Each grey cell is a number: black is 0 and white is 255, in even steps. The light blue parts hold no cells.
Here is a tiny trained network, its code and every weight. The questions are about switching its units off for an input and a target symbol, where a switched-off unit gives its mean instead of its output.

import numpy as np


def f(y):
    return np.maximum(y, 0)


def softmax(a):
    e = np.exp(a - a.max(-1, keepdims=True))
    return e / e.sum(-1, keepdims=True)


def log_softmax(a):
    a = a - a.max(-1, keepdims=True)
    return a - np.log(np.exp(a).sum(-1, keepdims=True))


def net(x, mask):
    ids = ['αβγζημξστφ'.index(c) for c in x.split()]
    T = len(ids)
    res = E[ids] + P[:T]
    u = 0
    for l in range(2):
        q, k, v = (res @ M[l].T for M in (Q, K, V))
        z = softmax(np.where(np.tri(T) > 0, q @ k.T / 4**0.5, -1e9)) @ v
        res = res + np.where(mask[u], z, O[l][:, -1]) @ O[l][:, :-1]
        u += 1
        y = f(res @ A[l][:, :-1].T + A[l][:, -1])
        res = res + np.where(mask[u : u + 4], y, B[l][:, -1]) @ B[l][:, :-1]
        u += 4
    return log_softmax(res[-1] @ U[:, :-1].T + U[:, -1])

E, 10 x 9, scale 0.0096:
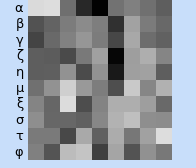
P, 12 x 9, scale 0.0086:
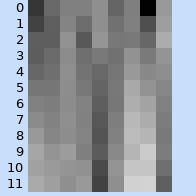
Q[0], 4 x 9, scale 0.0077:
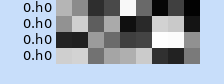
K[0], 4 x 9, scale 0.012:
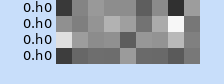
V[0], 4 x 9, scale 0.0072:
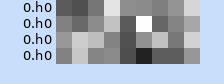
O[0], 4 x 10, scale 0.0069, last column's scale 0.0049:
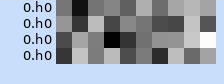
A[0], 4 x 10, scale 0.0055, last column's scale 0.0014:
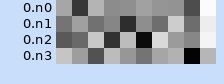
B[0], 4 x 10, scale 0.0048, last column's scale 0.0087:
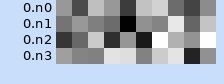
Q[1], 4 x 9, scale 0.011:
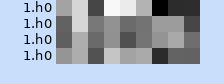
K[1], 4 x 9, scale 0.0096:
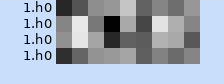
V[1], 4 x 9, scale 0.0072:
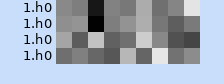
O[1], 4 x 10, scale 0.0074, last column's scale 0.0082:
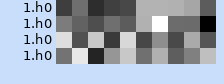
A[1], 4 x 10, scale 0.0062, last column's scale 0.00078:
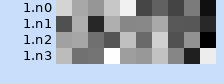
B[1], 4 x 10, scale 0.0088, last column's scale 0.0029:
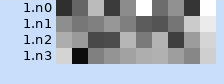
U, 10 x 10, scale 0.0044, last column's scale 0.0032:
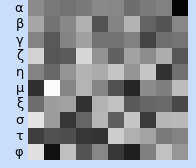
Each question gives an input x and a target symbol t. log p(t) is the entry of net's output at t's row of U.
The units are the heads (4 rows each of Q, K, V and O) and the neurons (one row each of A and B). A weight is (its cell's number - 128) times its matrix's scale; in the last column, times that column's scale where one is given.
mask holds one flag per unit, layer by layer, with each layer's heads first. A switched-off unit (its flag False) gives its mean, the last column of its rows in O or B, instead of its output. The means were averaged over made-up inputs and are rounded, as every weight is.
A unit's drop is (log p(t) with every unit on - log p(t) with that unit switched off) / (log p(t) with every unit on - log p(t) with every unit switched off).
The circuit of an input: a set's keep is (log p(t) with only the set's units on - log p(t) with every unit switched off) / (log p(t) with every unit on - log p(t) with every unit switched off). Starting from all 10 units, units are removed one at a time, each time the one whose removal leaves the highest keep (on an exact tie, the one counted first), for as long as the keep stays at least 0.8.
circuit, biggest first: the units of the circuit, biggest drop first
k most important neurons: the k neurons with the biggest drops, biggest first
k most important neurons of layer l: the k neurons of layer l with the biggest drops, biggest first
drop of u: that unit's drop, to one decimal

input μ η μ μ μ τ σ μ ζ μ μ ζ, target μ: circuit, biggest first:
(1.h0 0.h0 1.n3)
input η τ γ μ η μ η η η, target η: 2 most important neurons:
(0.n3 1.n3)
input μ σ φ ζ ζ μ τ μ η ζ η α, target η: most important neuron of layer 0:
(0.n3)
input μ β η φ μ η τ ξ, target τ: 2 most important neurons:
(0.n2 0.n1)
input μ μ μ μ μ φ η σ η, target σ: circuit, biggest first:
(0.h0 1.h0 1.n2)
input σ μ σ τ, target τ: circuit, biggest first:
(1.h0 0.n2)
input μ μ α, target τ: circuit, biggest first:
(1.h0 0.n2 0.h0)
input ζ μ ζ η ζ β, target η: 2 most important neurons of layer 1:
(1.n3 1.n0)
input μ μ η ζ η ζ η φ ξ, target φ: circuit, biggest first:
(1.h0 0.n2 0.h0)
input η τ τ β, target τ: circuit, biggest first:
(1.h0 0.n2)
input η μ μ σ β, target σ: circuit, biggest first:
(1.h0 0.h0 1.n2 0.n1)
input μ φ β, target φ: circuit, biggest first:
(1.h0 0.h0)
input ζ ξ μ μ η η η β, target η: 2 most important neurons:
(1.n3 1.n0)
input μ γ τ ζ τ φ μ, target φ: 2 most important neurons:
(0.n0 0.n2)
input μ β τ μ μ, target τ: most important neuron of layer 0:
(0.n2)
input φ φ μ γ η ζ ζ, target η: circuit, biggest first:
(0.h0 0.n3 1.n3)
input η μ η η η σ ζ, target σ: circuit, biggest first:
(1.h0 0.h0 1.n2)
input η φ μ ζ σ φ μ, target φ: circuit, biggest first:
(1.h0 0.h0 0.n2)
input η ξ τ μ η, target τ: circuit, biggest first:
(0.n2 1.h0)
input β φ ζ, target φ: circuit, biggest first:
(1.h0 0.h0)
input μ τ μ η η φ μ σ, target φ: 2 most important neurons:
(0.n2 0.n1)
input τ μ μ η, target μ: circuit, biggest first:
(0.h0 1.h0 0.n2)
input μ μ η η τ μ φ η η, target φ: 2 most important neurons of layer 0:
(0.n2 0.n0)
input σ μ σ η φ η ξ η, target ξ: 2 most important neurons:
(1.n0 0.n0)
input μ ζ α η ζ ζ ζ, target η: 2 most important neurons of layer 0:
(0.n3 0.n2)
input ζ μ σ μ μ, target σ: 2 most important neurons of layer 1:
(1.n2 1.n0)
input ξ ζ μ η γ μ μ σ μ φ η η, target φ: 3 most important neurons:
(0.n2 0.n1 0.n0)
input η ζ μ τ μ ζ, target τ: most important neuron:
(0.n2)
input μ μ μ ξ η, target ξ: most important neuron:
(1.n0)
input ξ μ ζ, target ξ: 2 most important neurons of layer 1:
(1.n0 1.n2)
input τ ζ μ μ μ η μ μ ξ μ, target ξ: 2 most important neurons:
(1.n0 0.n0)
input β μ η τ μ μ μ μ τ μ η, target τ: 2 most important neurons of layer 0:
(0.n2 0.n3)
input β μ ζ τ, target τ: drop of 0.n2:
0.2
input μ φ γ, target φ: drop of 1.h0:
0.7
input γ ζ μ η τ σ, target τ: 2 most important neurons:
(0.n2 0.n1)
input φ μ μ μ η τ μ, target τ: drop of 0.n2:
0.3
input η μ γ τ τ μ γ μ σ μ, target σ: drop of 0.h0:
0.6
